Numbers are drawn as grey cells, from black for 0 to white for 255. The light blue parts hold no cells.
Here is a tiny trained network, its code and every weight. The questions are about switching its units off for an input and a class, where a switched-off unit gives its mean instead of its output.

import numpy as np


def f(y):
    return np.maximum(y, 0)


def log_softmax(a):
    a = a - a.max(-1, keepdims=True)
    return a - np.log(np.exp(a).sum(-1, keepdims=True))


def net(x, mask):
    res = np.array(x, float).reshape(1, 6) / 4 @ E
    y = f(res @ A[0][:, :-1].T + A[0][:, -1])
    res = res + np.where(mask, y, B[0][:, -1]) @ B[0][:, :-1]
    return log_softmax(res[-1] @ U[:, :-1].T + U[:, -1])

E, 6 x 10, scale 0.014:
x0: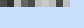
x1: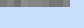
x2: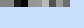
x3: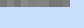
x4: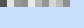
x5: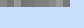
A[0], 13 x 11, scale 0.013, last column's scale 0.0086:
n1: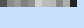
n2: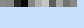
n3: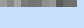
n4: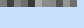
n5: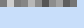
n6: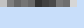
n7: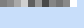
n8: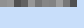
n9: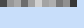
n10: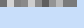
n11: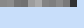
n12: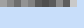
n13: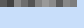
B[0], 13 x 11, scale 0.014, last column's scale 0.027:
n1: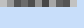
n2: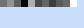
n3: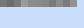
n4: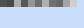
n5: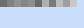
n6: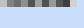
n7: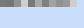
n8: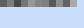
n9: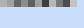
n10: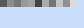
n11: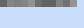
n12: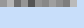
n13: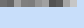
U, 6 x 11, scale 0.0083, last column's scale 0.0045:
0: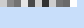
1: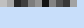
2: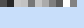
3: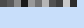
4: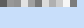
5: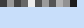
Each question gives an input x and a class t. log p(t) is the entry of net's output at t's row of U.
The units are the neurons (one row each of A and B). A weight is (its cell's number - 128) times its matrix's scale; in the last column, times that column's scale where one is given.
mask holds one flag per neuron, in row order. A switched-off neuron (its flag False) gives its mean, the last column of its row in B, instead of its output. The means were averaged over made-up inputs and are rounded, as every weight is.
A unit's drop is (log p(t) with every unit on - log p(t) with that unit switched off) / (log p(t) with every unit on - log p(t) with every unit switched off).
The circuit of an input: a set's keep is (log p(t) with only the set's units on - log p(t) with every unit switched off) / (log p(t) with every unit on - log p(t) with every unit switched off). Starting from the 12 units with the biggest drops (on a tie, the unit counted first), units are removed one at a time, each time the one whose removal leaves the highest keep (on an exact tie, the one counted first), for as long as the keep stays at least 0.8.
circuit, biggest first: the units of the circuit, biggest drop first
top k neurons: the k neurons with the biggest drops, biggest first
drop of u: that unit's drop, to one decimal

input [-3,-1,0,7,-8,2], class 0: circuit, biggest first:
[n2]
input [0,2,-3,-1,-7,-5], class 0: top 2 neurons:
[n6 n2]
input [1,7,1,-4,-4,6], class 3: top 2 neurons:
[n9 n1]
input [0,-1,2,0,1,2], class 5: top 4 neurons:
[n6 n1 n9 n4]
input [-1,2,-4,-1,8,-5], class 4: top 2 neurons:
[n10 n5]
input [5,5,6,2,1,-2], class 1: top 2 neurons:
[n1 n9]
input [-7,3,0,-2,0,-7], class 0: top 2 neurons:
[n6 n2]
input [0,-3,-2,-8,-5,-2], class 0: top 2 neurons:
[n2 n6]
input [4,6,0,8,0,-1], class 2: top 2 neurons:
[n2 n6]
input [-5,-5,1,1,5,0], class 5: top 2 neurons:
[n7 n8]
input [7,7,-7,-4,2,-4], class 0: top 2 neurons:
[n1 n9]
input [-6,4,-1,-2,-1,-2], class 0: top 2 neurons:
[n2 n6]
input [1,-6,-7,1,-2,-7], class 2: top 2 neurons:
[n9 n1]
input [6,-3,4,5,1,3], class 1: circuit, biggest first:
[n1]
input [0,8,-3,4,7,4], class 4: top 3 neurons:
[n10 n6 n5]
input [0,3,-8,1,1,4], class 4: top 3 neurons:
[n6 n1 n9]
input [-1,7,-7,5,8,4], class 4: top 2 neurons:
[n10 n5]
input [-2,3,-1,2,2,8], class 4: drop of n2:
0.5
